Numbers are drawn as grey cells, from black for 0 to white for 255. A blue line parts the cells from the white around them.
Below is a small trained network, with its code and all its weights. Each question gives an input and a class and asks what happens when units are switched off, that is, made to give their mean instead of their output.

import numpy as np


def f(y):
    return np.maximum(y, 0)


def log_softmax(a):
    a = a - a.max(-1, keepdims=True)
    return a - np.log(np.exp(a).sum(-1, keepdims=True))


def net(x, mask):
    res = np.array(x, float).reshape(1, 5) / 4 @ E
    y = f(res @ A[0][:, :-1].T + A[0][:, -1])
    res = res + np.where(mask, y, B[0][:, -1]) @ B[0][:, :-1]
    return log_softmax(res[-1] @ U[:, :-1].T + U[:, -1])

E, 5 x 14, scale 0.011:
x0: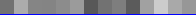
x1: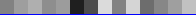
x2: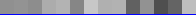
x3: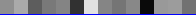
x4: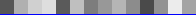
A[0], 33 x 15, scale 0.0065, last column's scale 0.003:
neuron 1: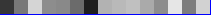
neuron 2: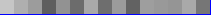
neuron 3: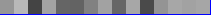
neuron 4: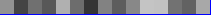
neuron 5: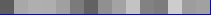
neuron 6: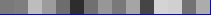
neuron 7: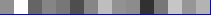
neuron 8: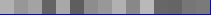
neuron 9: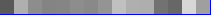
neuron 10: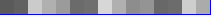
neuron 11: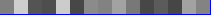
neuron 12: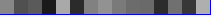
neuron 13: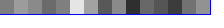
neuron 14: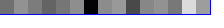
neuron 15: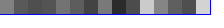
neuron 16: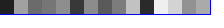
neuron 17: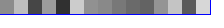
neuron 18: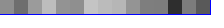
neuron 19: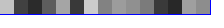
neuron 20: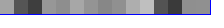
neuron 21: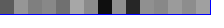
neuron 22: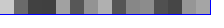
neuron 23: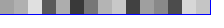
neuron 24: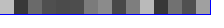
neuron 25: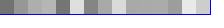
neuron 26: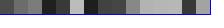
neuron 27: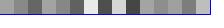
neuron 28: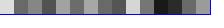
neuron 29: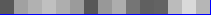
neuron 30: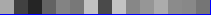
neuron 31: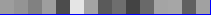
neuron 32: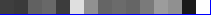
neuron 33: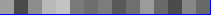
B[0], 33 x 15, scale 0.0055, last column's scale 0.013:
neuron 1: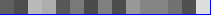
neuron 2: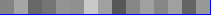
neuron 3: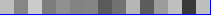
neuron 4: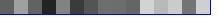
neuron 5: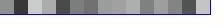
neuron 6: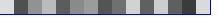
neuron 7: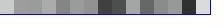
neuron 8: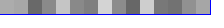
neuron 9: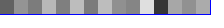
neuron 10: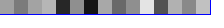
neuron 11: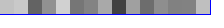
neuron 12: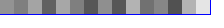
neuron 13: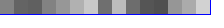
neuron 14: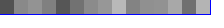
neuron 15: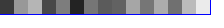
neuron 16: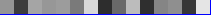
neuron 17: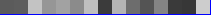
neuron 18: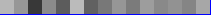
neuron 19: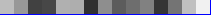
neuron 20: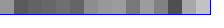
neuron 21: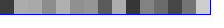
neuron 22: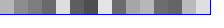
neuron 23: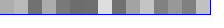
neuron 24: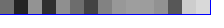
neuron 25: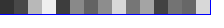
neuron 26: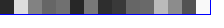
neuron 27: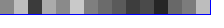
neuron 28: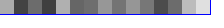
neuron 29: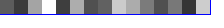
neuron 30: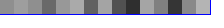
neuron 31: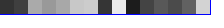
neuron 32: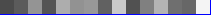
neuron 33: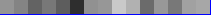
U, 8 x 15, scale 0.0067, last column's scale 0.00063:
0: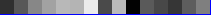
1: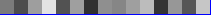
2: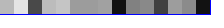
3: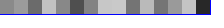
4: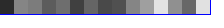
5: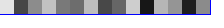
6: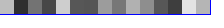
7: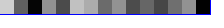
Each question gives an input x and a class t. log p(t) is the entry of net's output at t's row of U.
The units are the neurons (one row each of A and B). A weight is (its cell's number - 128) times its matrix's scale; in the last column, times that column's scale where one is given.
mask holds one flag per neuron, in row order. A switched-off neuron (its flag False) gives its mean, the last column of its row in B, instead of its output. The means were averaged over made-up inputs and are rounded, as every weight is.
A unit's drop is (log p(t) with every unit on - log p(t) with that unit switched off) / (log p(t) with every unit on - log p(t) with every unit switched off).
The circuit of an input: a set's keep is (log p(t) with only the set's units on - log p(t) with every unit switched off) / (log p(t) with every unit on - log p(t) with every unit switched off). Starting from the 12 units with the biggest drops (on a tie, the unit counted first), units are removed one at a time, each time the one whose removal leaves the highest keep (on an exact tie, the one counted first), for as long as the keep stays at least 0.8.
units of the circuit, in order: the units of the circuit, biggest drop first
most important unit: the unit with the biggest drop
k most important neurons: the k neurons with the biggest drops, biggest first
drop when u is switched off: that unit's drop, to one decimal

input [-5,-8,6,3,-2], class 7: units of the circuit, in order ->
neuron 19; neuron 18
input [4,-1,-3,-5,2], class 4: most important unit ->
neuron 26
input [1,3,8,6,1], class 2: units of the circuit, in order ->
neuron 11; neuron 27
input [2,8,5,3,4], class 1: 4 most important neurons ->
neuron 10; neuron 25; neuron 9; neuron 29
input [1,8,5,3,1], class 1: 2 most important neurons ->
neuron 10; neuron 9
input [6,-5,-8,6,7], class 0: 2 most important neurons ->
neuron 31; neuron 21
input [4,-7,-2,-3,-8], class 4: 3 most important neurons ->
neuron 26; neuron 4; neuron 15
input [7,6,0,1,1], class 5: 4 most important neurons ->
neuron 16; neuron 6; neuron 7; neuron 3
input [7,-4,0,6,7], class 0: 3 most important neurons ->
neuron 31; neuron 21; neuron 17
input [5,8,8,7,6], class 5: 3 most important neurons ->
neuron 16; neuron 7; neuron 6
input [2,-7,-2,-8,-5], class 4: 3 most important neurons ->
neuron 26; neuron 15; neuron 4
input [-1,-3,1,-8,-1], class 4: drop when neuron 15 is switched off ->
0.2
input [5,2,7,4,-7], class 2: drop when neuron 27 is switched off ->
0.2
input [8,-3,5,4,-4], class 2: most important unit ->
neuron 32
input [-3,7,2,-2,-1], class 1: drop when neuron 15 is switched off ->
0.0
